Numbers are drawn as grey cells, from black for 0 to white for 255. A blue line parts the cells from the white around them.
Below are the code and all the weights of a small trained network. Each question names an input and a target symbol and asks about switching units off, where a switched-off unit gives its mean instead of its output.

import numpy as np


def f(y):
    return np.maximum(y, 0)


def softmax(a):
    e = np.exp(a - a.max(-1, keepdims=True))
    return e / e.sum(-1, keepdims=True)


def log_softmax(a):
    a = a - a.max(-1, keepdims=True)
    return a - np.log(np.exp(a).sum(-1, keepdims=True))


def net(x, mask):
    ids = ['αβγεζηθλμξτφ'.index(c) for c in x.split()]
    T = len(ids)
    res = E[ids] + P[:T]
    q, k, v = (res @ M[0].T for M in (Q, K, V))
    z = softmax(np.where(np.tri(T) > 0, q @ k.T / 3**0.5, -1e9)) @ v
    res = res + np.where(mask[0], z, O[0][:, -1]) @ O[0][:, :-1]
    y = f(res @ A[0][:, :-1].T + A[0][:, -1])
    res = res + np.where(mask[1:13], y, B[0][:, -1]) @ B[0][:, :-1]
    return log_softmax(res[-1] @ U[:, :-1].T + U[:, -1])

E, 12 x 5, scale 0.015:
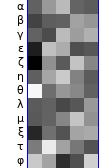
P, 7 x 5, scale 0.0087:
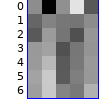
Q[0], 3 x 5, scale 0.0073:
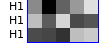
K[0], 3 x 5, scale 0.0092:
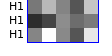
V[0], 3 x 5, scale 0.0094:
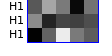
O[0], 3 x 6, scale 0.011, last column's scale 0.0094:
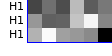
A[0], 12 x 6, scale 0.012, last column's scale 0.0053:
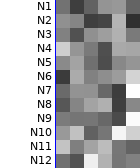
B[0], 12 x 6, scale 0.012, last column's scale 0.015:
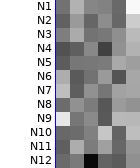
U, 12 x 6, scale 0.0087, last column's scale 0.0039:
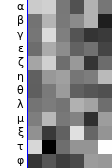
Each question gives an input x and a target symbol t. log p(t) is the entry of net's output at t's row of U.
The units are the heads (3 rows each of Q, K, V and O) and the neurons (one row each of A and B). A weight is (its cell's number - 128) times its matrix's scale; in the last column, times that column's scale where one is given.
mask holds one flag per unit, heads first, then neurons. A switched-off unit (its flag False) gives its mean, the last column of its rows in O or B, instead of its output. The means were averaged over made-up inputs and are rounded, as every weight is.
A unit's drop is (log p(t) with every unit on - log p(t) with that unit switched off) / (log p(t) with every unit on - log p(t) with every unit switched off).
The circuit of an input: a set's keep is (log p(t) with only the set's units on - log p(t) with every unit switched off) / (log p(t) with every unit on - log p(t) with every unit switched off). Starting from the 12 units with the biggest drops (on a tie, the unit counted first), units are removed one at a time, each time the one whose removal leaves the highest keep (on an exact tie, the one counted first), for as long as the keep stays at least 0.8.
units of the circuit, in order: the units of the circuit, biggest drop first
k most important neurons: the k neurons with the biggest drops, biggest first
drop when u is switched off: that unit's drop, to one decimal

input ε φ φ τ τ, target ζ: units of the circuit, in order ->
[H1]
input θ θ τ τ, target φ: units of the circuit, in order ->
[H1; N4; N1; N9]
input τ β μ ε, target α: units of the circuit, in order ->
[H1; N7]
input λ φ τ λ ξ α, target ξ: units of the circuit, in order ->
[H1; N10; N1]
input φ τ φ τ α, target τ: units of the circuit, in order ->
[N1; N7; N2]
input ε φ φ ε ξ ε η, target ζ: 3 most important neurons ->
[N6; N10; N11]
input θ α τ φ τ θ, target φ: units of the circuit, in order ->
[N4; H1; N9]
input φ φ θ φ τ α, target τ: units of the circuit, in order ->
[N1; N2; N7]
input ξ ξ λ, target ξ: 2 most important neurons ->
[N10; N6]
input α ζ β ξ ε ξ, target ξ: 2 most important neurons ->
[N6; N1]
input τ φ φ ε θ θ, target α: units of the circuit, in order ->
[H1; N10]
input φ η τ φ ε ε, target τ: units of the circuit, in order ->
[N1; N7; N6]
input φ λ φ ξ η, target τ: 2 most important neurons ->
[N1; N2]
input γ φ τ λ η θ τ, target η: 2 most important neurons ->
[N4; N10]
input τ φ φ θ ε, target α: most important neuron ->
[N10]
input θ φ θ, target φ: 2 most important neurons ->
[N4; N9]
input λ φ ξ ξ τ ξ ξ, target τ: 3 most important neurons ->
[N6; N2; N9]
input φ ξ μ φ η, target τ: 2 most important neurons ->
[N1; N7]
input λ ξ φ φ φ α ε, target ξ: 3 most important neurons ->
[N10; N6; N1]
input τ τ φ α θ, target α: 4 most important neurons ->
[N10; N6; N11; N9]
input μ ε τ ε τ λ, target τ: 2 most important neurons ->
[N1; N7]
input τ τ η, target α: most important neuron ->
[N7]
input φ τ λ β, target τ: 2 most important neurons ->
[N1; N2]
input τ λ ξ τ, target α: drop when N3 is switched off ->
-0.1
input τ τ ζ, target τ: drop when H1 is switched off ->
0.2
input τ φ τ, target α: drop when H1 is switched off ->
0.6
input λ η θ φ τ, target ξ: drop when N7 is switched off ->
0.0
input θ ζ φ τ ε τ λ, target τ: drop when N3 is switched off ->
0.1
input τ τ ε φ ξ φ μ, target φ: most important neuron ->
[N12]
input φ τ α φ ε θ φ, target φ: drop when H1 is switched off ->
-0.1
